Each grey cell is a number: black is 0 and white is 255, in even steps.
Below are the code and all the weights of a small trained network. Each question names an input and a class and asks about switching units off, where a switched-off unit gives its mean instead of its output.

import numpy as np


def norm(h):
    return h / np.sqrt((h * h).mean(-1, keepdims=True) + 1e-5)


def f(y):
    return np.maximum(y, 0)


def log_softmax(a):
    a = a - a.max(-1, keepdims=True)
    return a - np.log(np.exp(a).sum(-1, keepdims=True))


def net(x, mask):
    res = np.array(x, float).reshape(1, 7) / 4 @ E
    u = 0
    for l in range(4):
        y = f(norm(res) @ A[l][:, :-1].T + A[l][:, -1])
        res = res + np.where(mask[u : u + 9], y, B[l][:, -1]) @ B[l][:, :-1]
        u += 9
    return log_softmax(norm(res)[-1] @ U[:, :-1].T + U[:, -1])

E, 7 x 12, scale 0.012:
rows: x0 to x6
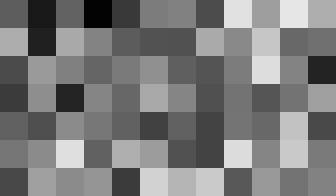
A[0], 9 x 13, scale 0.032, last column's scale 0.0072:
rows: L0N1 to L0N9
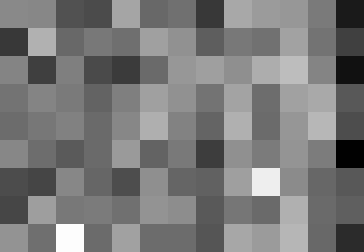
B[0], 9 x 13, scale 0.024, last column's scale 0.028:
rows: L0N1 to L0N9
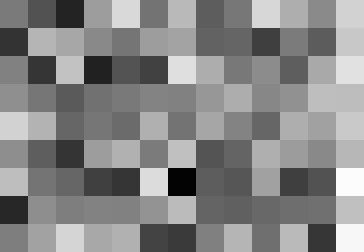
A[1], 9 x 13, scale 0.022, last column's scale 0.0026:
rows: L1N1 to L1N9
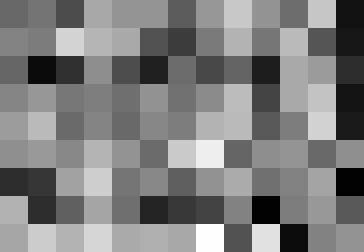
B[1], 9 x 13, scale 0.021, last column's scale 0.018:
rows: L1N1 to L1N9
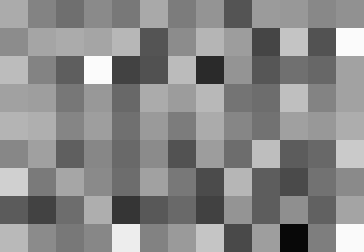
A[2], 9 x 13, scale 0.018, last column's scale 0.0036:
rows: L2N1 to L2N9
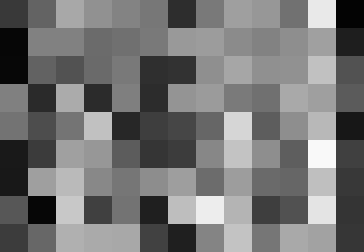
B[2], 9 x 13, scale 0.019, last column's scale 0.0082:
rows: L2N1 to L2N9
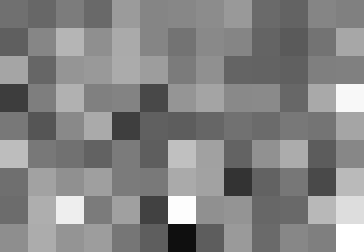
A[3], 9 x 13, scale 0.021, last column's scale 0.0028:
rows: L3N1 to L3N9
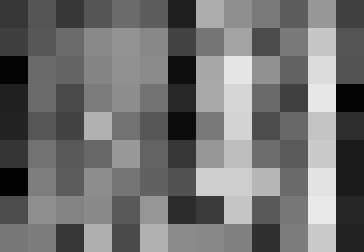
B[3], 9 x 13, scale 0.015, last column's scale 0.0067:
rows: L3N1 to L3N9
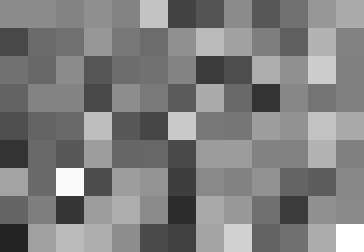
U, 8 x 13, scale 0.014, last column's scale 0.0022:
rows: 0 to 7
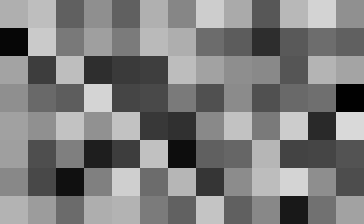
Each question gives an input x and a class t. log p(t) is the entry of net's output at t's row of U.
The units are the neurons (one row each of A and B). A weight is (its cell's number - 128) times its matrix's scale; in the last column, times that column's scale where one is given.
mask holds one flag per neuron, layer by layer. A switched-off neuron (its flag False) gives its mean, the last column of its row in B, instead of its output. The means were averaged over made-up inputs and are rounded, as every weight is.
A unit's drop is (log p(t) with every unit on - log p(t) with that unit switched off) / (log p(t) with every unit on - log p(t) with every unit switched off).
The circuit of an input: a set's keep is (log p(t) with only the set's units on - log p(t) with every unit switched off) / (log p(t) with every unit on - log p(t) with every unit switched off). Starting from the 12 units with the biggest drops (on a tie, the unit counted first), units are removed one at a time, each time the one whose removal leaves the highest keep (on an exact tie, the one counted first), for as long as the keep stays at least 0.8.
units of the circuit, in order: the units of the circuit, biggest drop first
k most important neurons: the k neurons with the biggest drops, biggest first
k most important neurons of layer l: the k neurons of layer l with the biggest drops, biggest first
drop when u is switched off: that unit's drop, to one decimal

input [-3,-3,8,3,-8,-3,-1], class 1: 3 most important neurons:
(L0N2; L0N9; L0N7)
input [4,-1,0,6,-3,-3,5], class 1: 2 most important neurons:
(L0N2; L0N8)
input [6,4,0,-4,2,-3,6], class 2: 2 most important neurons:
(L0N3; L2N8)
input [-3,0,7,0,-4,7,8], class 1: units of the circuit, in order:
(L0N2)
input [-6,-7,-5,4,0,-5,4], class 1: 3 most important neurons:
(L0N2; L0N9; L0N5)
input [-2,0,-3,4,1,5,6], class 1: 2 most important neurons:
(L0N2; L0N8)
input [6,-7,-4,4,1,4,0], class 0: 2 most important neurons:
(L0N5; L0N4)
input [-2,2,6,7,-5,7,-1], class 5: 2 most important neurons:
(L0N7; L1N2)
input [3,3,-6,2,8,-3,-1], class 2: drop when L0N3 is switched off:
0.7
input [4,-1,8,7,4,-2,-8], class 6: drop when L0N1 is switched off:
0.2
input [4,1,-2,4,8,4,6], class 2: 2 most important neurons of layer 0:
(L0N3; L0N4)
